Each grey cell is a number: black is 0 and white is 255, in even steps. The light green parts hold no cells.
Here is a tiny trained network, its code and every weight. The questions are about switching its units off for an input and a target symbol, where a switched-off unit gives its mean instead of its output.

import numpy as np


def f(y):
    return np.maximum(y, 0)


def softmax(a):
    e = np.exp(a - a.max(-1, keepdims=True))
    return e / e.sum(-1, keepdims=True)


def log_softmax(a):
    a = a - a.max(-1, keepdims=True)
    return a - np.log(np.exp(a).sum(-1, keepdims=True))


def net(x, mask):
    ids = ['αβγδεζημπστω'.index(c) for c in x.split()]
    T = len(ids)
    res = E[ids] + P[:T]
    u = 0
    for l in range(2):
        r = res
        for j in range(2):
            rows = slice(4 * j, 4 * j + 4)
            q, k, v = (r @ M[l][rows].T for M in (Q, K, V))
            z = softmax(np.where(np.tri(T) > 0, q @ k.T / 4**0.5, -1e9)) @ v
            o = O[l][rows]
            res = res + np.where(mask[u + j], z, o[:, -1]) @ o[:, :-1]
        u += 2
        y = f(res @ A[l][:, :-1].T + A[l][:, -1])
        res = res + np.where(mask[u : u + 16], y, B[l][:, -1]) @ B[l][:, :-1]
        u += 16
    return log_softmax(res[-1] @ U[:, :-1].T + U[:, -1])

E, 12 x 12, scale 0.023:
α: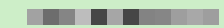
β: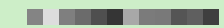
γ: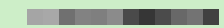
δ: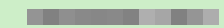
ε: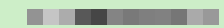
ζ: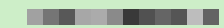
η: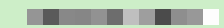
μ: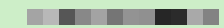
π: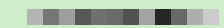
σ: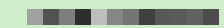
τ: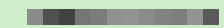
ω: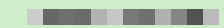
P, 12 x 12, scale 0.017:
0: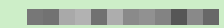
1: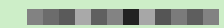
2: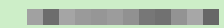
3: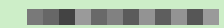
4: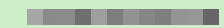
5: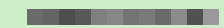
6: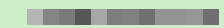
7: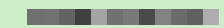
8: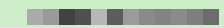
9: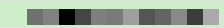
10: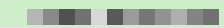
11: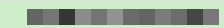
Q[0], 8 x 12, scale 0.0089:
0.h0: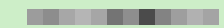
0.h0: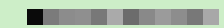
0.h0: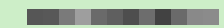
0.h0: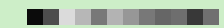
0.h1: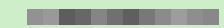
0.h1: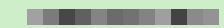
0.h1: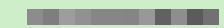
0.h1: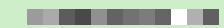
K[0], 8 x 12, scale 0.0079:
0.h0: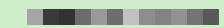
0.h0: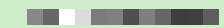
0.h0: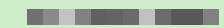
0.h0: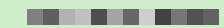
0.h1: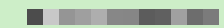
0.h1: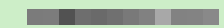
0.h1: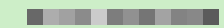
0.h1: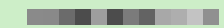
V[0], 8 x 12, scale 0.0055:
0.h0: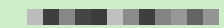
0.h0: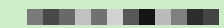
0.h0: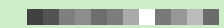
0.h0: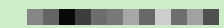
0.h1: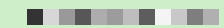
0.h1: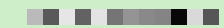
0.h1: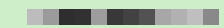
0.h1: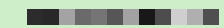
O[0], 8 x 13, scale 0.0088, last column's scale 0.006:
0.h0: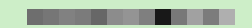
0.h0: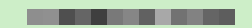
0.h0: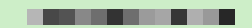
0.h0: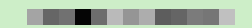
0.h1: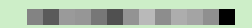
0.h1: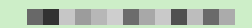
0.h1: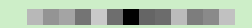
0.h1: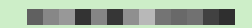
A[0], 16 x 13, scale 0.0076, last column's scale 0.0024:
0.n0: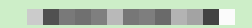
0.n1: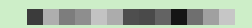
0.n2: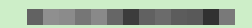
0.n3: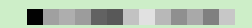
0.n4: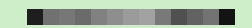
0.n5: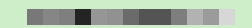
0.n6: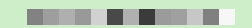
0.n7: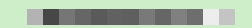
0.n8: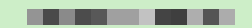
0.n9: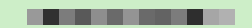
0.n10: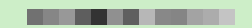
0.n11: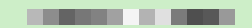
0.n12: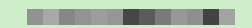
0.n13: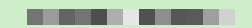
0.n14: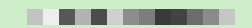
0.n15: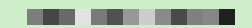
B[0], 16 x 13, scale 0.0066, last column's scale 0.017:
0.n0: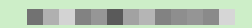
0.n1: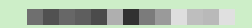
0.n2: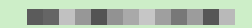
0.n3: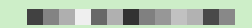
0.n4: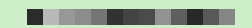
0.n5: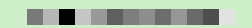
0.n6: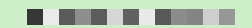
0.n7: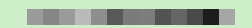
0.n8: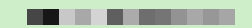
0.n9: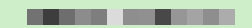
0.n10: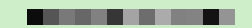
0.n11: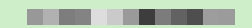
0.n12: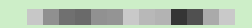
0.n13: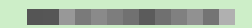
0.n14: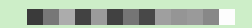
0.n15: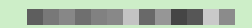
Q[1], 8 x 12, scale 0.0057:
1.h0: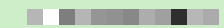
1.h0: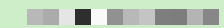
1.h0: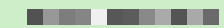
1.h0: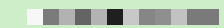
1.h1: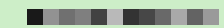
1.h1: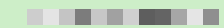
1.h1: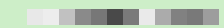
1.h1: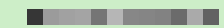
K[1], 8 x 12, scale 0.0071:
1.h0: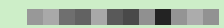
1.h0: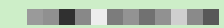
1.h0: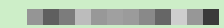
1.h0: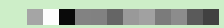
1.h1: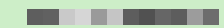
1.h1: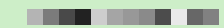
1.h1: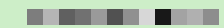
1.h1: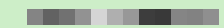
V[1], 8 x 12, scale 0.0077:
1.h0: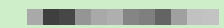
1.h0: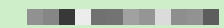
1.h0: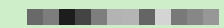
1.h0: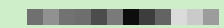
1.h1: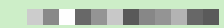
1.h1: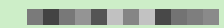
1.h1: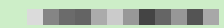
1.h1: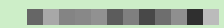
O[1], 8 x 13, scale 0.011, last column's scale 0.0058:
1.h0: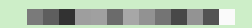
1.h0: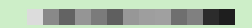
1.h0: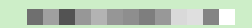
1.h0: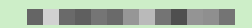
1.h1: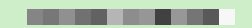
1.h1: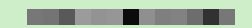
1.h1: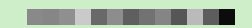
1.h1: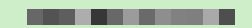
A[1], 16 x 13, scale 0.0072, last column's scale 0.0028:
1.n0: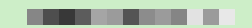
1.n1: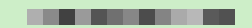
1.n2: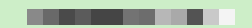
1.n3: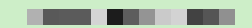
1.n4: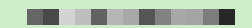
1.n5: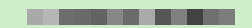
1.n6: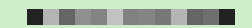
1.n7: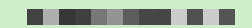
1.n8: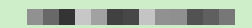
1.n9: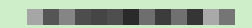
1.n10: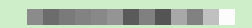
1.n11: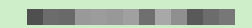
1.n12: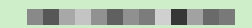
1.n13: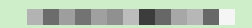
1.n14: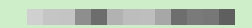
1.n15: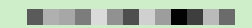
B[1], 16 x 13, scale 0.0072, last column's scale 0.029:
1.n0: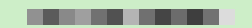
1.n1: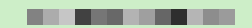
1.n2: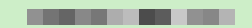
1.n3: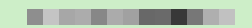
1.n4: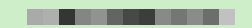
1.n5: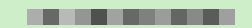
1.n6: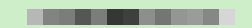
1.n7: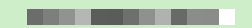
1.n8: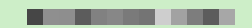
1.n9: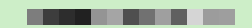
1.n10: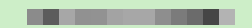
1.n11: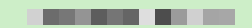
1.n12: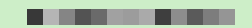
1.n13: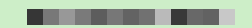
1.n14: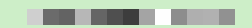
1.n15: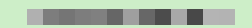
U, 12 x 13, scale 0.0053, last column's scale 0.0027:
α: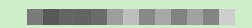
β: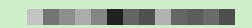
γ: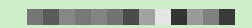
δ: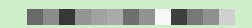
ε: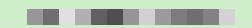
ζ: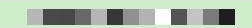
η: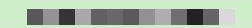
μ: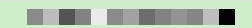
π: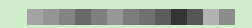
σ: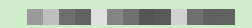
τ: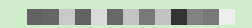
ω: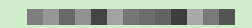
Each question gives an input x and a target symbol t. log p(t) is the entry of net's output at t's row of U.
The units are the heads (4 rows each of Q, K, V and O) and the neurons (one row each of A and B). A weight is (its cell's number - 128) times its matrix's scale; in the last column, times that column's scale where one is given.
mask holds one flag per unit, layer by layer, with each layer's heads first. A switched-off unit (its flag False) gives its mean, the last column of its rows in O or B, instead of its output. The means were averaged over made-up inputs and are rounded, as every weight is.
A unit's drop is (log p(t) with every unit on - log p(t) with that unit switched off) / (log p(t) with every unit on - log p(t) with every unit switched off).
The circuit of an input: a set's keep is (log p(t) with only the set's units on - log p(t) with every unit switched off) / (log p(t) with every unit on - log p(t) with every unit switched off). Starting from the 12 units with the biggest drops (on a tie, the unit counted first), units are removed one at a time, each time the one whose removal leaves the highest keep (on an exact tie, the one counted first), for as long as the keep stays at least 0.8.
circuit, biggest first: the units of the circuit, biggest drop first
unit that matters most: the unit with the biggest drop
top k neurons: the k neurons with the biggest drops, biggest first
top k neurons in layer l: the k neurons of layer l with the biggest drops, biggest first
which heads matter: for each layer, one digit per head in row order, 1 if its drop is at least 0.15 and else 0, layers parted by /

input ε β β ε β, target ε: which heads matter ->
10 / 10
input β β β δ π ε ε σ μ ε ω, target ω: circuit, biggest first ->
1.h1, 0.h0
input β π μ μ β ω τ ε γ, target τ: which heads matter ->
11 / 10
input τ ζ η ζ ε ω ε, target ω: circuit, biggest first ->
1.h1, 0.h0
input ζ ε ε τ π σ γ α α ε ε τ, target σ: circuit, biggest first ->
1.h1, 0.h1
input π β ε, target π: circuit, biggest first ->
1.h0
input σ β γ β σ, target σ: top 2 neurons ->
1.n7, 0.n14
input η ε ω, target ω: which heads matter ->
00 / 01
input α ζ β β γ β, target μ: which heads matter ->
11 / 01
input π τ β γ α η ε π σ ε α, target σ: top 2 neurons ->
0.n5, 1.n7
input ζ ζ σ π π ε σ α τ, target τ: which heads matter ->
00 / 00
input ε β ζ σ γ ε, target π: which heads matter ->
11 / 11
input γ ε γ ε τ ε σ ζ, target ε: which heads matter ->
00 / 10
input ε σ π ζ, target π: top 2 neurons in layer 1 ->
1.n15, 1.n3
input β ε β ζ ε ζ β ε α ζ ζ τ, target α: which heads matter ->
01 / 01
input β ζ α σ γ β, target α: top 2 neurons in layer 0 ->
0.n3, 0.n4
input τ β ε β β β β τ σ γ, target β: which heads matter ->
11 / 10
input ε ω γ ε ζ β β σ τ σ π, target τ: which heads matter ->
10 / 10
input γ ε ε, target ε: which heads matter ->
10 / 10
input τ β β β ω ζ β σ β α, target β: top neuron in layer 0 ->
0.n11
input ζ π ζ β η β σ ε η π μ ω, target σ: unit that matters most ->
1.h1
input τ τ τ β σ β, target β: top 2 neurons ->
0.n11, 0.n15
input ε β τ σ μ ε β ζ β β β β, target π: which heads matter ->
01 / 11
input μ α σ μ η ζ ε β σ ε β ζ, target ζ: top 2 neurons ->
0.n1, 0.n15
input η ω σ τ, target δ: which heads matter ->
11 / 11
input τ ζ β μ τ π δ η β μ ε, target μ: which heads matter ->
00 / 10
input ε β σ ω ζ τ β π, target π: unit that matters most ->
0.h1
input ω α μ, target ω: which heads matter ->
01 / 01
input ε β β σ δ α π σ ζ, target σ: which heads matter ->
10 / 01
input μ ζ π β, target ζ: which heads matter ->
11 / 10
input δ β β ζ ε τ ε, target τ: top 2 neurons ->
0.n8, 0.n10
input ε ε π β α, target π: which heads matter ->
00 / 10
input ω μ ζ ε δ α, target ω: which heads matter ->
01 / 01
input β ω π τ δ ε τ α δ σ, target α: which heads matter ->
01 / 01
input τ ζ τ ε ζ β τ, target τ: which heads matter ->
10 / 00
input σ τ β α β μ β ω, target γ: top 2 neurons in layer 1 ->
1.n7, 1.n9
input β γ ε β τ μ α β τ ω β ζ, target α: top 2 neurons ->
1.n2, 0.n1
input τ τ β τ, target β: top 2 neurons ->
0.n11, 1.n4
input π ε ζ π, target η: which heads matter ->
11 / 11
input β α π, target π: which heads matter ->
10 / 10
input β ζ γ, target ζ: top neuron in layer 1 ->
1.n14
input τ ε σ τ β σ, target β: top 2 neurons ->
0.n11, 1.n4
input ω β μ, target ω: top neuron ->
0.n11
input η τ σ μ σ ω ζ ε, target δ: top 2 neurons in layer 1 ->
1.n3, 1.n8
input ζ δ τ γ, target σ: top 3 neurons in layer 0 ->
0.n1, 0.n5, 0.n2
